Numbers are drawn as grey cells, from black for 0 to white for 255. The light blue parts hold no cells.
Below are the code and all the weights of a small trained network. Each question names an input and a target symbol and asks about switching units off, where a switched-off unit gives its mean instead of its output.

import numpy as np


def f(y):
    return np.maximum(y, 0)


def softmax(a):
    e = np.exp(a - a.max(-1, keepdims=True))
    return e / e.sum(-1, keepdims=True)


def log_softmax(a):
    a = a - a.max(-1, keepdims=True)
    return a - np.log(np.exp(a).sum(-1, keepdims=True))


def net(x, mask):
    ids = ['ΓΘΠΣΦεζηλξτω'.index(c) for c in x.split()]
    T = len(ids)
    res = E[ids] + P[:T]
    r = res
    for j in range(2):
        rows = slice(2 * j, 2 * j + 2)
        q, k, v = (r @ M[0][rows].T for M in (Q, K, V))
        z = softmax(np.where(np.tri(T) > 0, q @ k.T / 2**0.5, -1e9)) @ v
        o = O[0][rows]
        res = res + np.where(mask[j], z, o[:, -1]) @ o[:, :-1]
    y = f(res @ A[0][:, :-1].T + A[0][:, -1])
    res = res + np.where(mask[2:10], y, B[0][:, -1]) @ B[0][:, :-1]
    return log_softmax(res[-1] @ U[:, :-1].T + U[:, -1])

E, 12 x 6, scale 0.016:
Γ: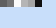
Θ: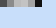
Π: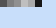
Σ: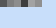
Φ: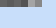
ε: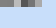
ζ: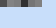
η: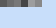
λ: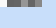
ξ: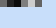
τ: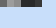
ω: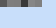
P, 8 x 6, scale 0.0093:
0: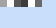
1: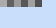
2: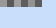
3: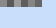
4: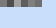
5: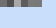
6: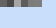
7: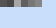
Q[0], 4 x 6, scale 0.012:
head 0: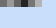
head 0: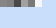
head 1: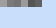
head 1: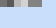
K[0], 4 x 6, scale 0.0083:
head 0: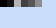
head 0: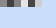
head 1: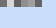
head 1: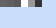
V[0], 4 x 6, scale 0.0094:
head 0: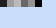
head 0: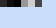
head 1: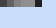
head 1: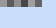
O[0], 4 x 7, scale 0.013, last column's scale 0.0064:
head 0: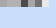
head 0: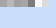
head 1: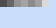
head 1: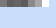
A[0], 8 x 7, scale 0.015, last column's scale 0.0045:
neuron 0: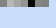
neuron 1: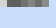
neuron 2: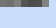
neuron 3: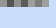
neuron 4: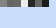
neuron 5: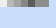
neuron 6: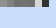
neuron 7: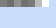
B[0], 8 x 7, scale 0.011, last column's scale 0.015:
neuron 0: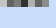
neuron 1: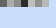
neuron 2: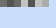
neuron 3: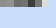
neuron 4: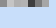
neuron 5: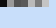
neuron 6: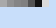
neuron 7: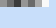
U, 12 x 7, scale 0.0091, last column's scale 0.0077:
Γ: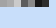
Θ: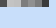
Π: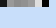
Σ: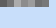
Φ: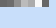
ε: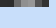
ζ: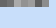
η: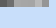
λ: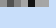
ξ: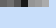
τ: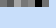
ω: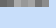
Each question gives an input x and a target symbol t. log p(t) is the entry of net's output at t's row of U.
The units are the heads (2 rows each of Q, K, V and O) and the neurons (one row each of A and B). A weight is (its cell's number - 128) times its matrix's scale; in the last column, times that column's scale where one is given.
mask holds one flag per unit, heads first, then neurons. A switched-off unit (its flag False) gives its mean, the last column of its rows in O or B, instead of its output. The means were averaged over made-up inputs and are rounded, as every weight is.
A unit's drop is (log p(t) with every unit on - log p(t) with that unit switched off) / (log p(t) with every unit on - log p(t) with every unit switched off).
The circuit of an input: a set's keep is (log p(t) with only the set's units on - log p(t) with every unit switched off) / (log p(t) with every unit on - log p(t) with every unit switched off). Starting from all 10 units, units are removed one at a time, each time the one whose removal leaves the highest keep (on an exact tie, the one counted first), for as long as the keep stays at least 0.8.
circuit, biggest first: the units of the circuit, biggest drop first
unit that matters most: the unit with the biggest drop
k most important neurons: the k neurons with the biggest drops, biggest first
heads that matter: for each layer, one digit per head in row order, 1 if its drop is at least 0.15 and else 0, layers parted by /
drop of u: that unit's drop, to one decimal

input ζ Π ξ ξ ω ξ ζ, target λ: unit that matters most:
neuron 1
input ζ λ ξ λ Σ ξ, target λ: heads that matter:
10
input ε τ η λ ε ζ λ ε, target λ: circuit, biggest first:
[neuron 5; neuron 1]
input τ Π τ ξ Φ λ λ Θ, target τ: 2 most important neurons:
[neuron 7; neuron 5]
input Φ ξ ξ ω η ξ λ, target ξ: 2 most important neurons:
[neuron 5; neuron 7]
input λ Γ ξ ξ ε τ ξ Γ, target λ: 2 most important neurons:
[neuron 4; neuron 5]
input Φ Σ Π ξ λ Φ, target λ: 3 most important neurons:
[neuron 6; neuron 1; neuron 7]
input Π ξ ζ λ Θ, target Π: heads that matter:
10
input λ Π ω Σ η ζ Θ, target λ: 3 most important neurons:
[neuron 4; neuron 5; neuron 1]
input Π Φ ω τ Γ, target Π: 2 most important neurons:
[neuron 5; neuron 6]
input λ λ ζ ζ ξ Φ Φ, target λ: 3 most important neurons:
[neuron 1; neuron 6; neuron 7]
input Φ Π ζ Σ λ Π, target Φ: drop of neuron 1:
0.0
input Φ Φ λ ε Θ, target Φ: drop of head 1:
0.2
